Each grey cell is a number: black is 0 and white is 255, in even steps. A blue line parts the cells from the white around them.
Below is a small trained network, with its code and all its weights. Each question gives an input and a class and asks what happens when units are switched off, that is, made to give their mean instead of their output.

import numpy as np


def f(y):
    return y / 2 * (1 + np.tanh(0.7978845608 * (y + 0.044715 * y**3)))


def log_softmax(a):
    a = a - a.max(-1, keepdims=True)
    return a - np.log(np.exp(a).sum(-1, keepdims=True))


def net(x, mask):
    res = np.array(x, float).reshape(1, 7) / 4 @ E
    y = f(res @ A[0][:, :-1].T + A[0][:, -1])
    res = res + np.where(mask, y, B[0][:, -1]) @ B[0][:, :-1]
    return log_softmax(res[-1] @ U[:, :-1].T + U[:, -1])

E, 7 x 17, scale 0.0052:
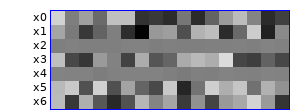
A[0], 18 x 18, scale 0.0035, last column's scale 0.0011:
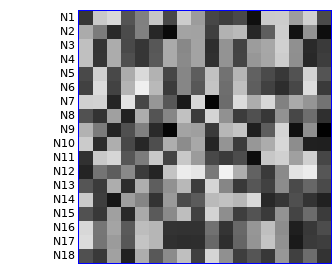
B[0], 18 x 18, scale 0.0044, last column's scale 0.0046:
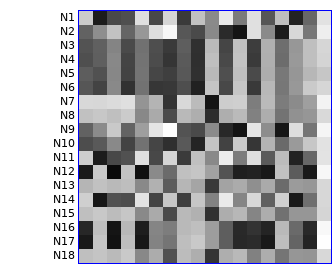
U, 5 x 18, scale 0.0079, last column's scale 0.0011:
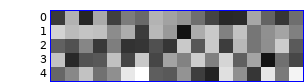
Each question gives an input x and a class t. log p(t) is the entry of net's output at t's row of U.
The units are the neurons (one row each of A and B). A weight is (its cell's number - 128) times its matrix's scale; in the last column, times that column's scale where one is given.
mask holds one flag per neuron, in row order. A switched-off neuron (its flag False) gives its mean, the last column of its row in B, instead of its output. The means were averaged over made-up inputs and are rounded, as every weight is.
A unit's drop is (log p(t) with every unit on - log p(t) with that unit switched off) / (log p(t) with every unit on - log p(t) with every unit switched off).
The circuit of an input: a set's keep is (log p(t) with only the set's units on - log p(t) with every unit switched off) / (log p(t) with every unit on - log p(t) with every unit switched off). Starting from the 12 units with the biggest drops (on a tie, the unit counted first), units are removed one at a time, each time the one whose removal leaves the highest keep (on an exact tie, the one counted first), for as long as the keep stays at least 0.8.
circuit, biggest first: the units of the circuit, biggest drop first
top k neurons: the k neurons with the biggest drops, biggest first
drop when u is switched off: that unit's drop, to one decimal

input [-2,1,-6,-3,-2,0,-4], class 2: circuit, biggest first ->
N17, N6
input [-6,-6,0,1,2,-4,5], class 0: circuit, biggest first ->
N12
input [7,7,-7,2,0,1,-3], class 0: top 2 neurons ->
N17, N16
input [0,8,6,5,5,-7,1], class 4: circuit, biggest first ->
N9, N2
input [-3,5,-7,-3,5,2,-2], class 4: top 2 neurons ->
N9, N2
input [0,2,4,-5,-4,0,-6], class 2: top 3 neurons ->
N6, N5, N14
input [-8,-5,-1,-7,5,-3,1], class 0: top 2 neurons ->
N12, N14
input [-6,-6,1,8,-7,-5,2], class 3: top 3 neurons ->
N14, N17, N16
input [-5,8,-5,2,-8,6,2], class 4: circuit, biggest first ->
N9, N2
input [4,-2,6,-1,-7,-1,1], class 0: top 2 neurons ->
N9, N2
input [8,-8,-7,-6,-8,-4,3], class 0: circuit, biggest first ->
N17, N16
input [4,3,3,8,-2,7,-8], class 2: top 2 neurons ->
N6, N5
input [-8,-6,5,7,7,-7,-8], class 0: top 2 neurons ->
N12, N10
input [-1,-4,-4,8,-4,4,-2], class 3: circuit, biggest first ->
N14
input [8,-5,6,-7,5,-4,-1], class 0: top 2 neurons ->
N17, N16
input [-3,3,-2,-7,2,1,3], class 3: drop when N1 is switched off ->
0.1
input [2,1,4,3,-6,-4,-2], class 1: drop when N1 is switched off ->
0.2
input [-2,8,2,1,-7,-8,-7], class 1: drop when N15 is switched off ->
0.2
